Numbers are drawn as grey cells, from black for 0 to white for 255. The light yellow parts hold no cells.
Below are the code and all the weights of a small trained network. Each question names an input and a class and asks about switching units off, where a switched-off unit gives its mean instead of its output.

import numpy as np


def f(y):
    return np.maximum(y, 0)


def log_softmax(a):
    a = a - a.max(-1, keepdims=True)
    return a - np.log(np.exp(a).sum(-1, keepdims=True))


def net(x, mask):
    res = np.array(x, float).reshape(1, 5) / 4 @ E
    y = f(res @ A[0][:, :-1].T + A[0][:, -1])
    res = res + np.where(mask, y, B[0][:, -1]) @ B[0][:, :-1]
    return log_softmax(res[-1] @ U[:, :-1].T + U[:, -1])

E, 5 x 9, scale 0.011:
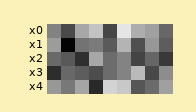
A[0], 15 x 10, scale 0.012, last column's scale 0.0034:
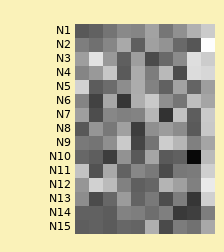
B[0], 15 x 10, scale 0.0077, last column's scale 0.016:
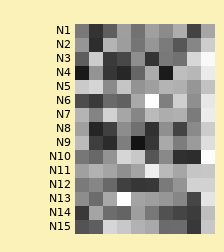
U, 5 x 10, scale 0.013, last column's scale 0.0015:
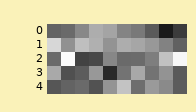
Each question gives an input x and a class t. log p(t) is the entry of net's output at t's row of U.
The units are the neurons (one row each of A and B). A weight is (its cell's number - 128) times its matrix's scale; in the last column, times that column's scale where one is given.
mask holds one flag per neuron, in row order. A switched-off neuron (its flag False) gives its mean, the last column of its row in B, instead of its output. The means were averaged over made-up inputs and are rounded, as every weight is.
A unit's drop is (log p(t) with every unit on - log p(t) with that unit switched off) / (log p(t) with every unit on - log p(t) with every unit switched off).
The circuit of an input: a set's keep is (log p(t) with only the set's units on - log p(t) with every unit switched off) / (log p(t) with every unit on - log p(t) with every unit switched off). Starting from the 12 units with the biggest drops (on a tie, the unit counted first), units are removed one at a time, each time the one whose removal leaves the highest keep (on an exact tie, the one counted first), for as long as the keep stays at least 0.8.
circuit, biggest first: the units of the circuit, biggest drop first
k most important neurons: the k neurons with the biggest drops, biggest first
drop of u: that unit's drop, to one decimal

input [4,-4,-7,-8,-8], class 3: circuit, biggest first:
N9
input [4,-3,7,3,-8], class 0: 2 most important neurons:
N10, N14
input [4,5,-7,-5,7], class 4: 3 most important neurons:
N6, N4, N13
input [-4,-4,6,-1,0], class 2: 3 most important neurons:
N15, N2, N13
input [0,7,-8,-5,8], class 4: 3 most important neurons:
N6, N4, N13
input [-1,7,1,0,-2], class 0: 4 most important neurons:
N10, N15, N14, N12
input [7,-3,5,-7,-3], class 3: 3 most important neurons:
N9, N8, N11
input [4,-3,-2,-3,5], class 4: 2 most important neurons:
N6, N9
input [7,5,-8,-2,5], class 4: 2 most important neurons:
N6, N4
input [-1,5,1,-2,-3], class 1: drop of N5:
0.2
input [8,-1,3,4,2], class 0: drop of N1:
0.0
